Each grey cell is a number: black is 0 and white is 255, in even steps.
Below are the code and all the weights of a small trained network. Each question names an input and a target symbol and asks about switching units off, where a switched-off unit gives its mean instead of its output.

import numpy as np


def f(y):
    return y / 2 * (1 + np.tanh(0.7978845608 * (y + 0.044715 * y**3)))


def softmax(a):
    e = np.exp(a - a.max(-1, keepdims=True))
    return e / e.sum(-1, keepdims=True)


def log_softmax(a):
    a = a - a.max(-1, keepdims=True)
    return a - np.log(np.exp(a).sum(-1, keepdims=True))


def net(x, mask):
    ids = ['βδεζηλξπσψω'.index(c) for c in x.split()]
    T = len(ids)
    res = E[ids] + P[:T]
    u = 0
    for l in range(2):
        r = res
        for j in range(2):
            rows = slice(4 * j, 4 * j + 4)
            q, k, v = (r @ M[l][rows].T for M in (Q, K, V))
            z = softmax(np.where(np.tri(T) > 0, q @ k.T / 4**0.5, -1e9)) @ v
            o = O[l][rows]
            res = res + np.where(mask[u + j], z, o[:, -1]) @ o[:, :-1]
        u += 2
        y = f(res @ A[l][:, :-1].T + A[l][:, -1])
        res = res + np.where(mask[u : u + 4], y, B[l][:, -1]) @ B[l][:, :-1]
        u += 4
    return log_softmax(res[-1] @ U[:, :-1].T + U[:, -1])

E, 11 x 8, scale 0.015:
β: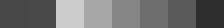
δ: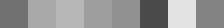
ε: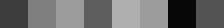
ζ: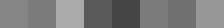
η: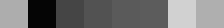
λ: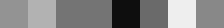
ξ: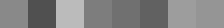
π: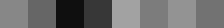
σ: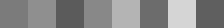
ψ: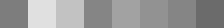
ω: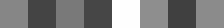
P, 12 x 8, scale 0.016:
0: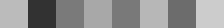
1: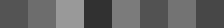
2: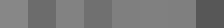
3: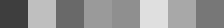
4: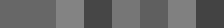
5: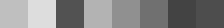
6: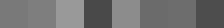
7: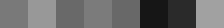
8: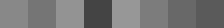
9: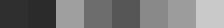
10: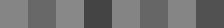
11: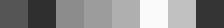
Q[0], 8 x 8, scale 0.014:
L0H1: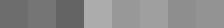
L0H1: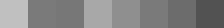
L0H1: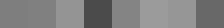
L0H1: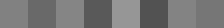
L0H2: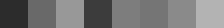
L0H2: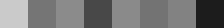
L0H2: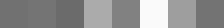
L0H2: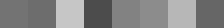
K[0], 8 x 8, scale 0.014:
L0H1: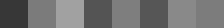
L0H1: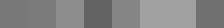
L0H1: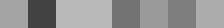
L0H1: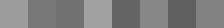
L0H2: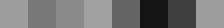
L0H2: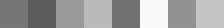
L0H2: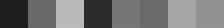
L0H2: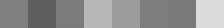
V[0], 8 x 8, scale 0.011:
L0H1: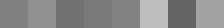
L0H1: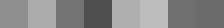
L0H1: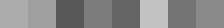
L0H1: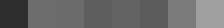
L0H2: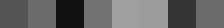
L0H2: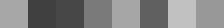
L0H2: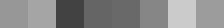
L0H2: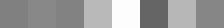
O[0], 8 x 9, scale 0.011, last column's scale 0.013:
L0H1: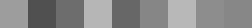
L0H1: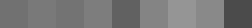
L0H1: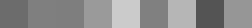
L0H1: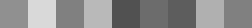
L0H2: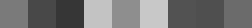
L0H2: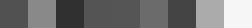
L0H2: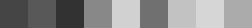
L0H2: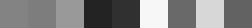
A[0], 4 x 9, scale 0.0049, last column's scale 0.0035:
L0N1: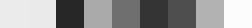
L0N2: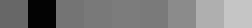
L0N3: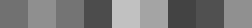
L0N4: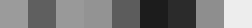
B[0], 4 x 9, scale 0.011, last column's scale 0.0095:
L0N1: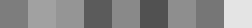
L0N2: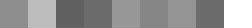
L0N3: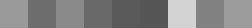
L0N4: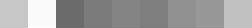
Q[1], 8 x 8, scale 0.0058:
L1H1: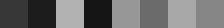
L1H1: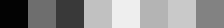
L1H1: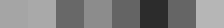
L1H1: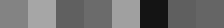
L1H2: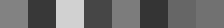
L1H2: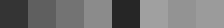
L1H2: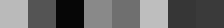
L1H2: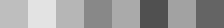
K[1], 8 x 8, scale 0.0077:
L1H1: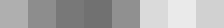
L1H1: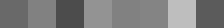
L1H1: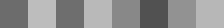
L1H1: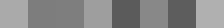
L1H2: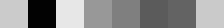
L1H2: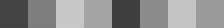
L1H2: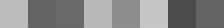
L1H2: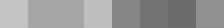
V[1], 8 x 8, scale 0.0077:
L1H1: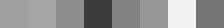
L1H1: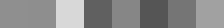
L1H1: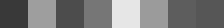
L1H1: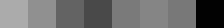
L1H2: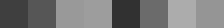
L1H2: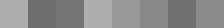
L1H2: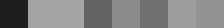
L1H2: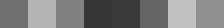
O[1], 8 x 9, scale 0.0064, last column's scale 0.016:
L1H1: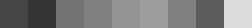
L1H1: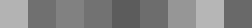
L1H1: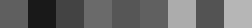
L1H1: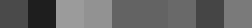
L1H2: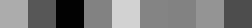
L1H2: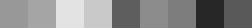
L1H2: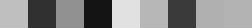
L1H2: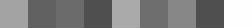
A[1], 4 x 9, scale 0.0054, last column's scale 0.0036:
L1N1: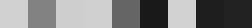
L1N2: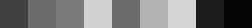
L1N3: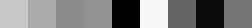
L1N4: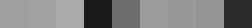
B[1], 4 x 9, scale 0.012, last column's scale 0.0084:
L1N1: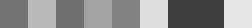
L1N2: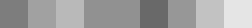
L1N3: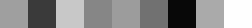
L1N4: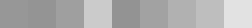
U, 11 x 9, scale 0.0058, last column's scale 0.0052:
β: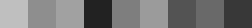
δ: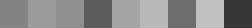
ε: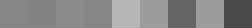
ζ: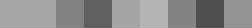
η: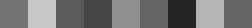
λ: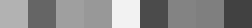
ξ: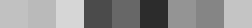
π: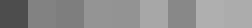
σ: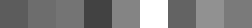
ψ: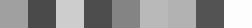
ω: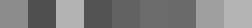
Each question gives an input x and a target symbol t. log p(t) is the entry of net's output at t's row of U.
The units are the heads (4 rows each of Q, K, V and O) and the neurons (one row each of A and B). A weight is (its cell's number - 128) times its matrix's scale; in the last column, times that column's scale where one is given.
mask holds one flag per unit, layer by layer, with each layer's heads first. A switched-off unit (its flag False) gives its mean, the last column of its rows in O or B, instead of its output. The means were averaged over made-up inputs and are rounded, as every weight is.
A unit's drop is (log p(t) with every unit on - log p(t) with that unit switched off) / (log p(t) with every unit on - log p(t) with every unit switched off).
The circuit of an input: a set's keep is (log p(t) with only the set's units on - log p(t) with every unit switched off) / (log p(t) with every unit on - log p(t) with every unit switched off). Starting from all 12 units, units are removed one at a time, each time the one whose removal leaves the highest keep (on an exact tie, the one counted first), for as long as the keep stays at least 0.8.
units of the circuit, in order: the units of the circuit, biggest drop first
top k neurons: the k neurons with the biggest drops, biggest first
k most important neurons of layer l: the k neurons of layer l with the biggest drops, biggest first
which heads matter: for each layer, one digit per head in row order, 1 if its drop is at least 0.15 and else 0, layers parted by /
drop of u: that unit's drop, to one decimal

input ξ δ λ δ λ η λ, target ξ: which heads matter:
01 / 10
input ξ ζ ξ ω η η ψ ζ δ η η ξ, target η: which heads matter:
11 / 00
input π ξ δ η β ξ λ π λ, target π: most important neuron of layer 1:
(L1N2)
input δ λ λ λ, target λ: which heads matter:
01 / 01
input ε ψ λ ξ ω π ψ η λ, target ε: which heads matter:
01 / 01
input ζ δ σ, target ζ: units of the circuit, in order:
(L1N1 L0H2 L1H2)
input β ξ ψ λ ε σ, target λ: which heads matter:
01 / 00
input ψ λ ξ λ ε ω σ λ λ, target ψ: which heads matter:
11 / 00
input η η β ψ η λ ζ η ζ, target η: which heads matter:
01 / 00
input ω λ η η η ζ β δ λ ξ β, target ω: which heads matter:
01 / 01
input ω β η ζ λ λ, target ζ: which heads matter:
01 / 00
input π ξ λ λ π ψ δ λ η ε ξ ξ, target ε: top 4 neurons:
(L1N1 L1N3 L1N2 L0N1)
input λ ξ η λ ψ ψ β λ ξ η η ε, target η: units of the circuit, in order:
(L0H1 L0H2)
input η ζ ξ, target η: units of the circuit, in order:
(L0H2)
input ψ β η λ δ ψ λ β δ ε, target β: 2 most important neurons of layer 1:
(L1N1 L1N3)
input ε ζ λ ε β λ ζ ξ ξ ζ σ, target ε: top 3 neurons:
(L1N1 L1N3 L1N2)
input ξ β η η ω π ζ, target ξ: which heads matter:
01 / 00
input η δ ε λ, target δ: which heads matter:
11 / 11
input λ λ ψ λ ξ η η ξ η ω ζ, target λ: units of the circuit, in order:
(L0H2 L1H2)
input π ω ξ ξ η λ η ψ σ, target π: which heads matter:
01 / 01
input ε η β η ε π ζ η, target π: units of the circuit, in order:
(L0H2 L1H2)
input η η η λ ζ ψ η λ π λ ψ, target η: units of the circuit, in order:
(L0H2)
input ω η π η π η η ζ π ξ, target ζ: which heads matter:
01 / 00
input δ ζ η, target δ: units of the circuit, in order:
(L0H2 L1N4 L1H1)
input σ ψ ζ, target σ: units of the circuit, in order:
(L0H2 L0H1)
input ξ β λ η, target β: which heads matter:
11 / 00
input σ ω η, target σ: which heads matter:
01 / 00
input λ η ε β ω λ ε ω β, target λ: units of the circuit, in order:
(L0H2)
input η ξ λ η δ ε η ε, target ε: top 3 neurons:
(L1N1 L1N3 L1N2)
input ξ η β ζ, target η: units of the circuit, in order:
(L0H2 L0H1)
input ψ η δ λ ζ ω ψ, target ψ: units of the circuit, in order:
(L0H1 L0H2)
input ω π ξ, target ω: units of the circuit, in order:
(L0H2 L1N3 L1H2)
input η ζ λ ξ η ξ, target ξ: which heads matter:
10 / 00
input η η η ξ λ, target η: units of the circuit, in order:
(L0H2)
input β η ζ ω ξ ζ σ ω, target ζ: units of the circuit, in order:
(L0H2 L1N1 L1H2)
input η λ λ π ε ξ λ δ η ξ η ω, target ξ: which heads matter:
11 / 00
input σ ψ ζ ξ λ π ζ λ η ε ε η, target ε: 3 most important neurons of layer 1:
(L1N1 L1N3 L1N2)
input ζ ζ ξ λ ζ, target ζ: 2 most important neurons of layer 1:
(L1N1 L1N3)
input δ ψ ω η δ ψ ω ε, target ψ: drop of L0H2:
0.5
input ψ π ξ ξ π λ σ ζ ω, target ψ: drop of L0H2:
0.2
